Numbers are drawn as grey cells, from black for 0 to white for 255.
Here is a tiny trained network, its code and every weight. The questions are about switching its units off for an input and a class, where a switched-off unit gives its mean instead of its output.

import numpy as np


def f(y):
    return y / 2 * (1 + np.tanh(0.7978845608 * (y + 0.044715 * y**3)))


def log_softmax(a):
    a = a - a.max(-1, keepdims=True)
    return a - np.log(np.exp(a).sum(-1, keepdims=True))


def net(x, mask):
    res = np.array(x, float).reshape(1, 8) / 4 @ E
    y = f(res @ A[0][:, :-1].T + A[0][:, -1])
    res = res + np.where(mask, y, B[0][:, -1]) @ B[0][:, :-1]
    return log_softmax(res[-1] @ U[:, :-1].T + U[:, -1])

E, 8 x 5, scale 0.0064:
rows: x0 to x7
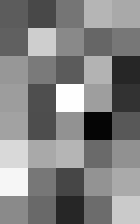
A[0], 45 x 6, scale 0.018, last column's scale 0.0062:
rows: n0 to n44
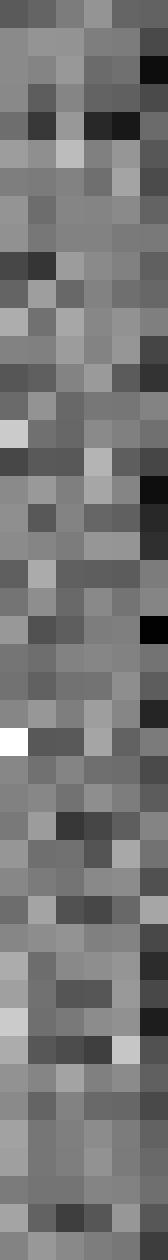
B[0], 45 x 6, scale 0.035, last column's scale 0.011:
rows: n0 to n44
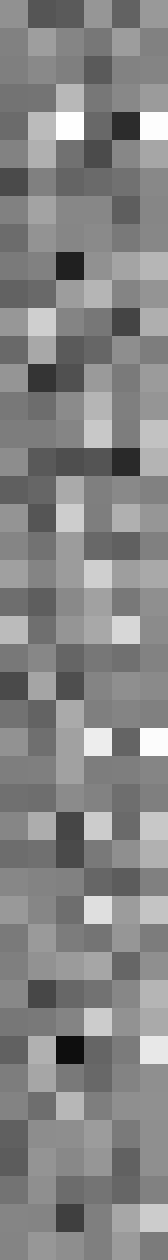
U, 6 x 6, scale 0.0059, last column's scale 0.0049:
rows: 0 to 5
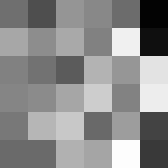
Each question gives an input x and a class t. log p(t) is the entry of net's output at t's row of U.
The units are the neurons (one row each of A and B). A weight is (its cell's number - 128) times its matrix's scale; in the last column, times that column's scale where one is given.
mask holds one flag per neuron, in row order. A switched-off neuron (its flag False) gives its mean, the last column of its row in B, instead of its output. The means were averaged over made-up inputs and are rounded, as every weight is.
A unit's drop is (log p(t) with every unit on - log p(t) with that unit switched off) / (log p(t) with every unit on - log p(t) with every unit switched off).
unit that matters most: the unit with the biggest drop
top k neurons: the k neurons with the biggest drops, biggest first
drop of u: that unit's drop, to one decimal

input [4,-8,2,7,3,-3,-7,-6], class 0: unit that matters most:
n13
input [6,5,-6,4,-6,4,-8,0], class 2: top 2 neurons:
(n4 n9)
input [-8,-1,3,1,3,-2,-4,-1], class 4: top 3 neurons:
(n4 n26 n15)
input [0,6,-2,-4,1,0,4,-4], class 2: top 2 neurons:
(n4 n26)
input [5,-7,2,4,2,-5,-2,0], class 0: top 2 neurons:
(n4 n16)
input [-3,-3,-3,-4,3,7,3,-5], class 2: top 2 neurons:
(n4 n37)
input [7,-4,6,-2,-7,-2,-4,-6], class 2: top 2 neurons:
(n4 n9)
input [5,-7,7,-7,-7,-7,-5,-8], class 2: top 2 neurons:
(n9 n4)
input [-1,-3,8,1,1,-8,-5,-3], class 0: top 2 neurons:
(n16 n4)
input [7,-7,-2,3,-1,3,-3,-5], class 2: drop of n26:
0.1
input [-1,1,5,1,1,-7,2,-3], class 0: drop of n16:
0.3
